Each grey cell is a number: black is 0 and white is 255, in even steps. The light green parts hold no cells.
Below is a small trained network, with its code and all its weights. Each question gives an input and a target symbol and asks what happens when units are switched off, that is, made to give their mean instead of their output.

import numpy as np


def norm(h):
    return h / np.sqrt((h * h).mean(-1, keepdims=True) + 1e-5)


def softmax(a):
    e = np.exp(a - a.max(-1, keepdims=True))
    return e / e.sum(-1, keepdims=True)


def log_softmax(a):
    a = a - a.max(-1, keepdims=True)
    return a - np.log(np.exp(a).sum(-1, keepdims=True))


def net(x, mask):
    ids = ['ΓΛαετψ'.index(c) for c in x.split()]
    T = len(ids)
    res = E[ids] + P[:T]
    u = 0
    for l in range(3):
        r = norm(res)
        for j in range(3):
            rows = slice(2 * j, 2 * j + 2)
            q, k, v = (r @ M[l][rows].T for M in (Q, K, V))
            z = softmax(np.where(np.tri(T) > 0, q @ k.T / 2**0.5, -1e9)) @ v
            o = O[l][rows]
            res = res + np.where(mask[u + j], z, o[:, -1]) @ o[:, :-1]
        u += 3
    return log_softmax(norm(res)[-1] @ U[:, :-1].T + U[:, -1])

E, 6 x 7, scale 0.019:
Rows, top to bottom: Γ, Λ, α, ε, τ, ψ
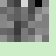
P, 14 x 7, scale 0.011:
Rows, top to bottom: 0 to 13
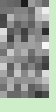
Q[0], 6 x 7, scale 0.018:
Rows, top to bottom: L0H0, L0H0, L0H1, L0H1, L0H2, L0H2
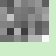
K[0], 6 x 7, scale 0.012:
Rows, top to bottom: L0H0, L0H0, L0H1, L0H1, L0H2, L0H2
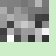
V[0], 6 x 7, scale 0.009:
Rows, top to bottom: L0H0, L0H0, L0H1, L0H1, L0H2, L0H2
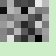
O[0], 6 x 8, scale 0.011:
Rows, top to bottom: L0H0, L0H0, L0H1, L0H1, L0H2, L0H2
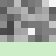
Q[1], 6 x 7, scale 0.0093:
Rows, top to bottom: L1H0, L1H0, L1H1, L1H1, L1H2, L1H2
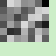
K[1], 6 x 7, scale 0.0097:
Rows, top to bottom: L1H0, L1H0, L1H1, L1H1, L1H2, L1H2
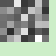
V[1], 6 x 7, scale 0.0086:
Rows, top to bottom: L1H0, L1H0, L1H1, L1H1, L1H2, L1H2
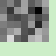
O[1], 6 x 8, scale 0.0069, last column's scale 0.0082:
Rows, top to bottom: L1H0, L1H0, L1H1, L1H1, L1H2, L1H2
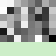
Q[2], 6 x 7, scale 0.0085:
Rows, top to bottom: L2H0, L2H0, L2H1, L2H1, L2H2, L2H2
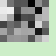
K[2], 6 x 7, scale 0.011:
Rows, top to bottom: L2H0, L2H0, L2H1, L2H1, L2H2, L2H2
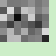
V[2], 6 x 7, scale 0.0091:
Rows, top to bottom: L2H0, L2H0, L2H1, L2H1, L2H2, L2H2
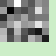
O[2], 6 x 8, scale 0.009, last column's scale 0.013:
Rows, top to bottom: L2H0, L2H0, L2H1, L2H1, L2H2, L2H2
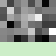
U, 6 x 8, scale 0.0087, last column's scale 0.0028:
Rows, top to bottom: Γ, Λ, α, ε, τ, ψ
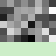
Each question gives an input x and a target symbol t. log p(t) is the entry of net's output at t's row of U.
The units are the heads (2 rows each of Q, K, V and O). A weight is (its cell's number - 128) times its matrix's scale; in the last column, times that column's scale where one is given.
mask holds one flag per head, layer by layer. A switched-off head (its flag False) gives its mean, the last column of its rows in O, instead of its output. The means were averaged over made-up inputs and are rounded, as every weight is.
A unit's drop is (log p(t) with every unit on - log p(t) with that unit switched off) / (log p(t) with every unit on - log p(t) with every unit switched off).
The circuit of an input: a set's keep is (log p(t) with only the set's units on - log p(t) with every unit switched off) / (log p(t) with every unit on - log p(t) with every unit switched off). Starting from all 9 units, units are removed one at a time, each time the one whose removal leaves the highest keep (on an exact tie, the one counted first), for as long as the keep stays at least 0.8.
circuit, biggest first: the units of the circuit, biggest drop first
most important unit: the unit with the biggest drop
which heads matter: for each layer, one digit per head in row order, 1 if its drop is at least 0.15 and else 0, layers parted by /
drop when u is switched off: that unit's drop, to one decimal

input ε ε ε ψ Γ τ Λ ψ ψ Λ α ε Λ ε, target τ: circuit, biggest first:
[L0H1 L2H0]
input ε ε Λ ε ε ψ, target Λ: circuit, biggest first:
[L0H2 L0H0 L2H1 L1H2]
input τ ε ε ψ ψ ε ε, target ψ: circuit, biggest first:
[L0H2 L2H2]
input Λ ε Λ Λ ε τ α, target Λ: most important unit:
L0H2
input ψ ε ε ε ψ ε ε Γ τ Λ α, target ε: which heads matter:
000 / 100 / 000
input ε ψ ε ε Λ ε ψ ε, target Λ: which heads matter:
101 / 000 / 010
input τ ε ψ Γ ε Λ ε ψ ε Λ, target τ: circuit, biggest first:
[L0H1 L1H0]
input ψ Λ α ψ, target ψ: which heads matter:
001 / 001 / 000
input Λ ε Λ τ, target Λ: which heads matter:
100 / 000 / 010
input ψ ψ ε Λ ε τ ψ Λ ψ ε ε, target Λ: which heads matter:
101 / 001 / 010
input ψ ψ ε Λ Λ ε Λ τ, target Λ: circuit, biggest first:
[L0H2 L2H1 L1H2]
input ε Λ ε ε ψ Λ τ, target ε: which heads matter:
001 / 000 / 100
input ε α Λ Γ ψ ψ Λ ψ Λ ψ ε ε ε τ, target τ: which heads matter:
110 / 000 / 100
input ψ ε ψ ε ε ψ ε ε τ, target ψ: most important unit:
L0H2
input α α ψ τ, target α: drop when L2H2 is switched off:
0.2
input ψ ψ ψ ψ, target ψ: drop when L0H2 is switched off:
0.3
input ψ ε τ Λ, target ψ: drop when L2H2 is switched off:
0.2
